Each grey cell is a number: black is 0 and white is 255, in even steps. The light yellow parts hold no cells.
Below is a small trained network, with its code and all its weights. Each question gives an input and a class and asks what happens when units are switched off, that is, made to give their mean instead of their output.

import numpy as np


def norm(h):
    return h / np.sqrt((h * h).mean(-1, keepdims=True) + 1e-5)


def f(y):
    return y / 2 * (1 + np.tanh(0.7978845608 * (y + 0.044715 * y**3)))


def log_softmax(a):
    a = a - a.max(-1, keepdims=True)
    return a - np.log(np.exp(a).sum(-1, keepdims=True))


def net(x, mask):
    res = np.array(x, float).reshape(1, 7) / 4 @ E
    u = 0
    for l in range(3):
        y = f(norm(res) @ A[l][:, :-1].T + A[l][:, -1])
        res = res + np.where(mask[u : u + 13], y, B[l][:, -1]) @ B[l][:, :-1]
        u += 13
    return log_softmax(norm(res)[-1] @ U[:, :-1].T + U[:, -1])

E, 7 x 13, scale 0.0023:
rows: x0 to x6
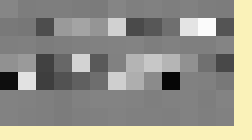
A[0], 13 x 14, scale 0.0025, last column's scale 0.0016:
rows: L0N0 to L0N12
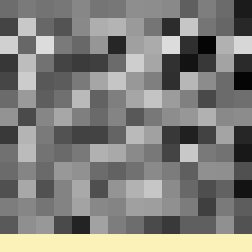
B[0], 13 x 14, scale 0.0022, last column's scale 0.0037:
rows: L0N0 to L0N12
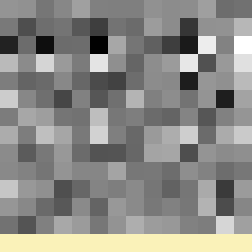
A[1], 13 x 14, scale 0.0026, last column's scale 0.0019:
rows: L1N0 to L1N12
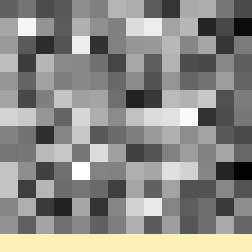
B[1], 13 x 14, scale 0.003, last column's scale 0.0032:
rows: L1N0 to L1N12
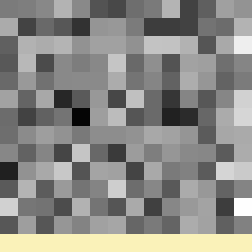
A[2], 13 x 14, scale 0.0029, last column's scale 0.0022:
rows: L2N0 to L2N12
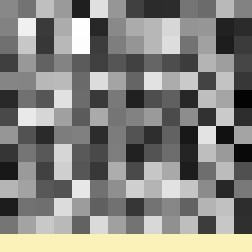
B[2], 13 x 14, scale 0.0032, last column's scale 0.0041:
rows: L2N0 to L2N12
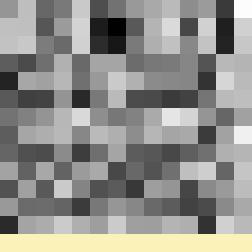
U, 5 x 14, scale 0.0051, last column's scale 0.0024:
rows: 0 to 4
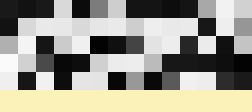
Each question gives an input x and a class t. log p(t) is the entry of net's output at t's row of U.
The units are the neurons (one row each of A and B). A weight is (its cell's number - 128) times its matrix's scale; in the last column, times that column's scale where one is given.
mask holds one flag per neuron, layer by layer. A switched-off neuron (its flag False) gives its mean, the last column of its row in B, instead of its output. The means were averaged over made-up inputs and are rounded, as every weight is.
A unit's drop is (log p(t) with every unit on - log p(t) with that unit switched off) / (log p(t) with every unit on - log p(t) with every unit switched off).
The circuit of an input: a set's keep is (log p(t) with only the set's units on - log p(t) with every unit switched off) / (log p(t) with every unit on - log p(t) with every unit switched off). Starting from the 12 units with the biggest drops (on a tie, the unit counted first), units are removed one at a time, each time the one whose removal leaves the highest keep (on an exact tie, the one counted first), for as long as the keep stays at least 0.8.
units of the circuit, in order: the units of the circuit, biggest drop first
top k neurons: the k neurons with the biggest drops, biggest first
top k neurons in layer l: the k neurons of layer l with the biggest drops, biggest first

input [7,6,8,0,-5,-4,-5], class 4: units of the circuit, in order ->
(L1N5)
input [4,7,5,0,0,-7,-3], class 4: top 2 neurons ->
(L0N2; L1N5)
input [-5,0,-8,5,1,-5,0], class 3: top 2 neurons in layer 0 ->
(L0N2; L0N10)
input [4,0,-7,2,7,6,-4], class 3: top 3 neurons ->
(L0N2; L0N3; L0N7)
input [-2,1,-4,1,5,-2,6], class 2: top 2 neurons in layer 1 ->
(L1N6; L1N1)
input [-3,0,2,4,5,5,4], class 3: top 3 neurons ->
(L0N2; L0N3; L1N1)
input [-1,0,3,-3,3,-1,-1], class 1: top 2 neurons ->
(L0N2; L0N3)
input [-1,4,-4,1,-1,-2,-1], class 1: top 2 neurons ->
(L1N11; L0N3)
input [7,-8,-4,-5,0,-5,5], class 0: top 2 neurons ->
(L0N2; L1N2)
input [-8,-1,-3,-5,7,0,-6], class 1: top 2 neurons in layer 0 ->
(L0N2; L0N3)
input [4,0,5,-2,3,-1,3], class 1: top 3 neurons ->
(L0N2; L0N3; L0N7)
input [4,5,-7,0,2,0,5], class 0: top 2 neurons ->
(L0N5; L1N11)
